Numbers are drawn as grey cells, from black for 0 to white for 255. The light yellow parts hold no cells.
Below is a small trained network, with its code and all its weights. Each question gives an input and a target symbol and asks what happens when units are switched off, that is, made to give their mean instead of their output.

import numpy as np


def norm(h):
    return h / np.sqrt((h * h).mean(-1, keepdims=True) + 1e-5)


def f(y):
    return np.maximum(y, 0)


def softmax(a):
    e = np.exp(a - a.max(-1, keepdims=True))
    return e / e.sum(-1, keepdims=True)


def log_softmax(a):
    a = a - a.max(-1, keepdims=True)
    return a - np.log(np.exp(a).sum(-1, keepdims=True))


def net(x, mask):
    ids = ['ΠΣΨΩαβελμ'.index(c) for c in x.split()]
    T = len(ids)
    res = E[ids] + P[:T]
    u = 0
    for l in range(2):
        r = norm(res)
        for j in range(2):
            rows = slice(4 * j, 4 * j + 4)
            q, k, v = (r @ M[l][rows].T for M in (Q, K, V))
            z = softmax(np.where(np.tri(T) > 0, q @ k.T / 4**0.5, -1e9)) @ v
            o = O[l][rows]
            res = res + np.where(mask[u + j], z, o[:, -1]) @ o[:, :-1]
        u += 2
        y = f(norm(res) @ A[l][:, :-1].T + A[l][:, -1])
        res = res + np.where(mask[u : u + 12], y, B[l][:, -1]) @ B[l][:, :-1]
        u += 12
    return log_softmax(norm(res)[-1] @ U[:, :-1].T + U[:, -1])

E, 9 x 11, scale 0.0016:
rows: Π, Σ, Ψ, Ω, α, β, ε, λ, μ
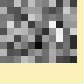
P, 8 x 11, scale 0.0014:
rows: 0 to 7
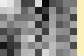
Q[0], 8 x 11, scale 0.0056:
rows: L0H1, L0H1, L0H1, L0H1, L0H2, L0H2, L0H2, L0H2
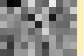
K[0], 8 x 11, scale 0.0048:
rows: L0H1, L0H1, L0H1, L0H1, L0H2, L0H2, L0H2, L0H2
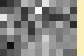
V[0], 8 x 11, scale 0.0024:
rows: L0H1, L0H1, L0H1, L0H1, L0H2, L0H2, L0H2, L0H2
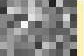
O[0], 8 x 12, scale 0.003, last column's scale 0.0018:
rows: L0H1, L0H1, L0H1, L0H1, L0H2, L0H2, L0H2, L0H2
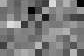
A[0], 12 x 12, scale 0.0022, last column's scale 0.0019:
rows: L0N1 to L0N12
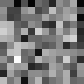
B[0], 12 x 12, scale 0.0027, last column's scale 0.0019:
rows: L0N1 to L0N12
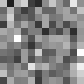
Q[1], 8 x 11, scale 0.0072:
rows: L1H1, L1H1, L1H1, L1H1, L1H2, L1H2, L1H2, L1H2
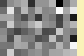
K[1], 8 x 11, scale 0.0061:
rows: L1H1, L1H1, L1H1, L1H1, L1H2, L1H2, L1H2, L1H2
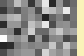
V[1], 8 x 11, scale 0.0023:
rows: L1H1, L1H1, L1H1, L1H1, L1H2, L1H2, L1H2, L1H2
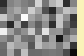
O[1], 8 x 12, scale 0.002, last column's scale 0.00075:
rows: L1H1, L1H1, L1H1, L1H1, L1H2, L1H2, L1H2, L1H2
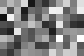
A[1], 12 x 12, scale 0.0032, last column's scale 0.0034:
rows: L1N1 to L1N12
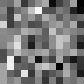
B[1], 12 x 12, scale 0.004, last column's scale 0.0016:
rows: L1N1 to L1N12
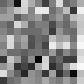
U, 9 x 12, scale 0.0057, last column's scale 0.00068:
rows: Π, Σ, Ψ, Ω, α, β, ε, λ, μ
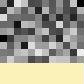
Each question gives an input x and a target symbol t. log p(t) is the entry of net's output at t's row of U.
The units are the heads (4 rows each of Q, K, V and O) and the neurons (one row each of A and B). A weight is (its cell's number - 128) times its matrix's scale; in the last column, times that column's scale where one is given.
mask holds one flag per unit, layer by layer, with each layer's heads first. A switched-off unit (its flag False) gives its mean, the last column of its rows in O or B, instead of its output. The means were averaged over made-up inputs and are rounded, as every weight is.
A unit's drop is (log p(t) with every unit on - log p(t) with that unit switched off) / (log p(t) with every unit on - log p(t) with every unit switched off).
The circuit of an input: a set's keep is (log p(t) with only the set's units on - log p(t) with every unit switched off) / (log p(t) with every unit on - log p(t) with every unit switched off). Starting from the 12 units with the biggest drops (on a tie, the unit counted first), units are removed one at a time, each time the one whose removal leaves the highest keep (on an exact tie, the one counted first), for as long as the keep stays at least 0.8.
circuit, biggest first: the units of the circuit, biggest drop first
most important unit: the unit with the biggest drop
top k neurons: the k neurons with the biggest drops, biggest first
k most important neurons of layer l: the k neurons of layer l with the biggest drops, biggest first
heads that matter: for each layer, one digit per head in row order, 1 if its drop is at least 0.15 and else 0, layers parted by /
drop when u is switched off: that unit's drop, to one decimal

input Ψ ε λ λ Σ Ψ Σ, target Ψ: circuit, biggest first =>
L0H1, L1N11
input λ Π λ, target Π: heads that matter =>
10 / 00
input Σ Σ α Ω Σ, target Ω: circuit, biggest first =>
L0H1, L1N1
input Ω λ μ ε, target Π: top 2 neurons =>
L1N4, L0N8
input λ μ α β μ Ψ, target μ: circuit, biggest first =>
L0H1, L0N6
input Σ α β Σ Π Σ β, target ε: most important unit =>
L1H1
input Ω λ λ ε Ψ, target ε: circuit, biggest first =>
L0H1, L1H1
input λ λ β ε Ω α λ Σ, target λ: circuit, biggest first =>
L0H1, L1N2
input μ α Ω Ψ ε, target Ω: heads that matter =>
01 / 10
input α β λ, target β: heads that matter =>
10 / 01
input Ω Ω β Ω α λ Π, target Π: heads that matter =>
00 / 01
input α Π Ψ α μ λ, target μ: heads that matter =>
10 / 00
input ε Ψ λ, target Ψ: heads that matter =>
10 / 10
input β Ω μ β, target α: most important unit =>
L1H1
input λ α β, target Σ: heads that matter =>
00 / 10
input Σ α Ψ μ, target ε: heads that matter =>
00 / 10
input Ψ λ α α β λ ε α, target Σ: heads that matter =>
10 / 11
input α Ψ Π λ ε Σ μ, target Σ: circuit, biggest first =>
L0H1, L1N9
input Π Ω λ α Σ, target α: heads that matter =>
00 / 00
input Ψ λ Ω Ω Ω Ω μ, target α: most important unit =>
L0H1
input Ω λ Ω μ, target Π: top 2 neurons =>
L0N7, L1N4
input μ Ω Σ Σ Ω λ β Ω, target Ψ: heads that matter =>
11 / 10
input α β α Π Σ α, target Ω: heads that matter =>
10 / 11
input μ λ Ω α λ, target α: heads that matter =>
00 / 00
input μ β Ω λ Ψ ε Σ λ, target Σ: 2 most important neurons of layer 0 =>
L0N12, L0N4
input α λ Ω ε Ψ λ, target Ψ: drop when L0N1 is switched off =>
0.1
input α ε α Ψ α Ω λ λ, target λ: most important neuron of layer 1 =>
L1N2
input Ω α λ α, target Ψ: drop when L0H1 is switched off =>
0.8
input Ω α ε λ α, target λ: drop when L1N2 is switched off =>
0.2
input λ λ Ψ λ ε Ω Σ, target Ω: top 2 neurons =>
L1N1, L0N8
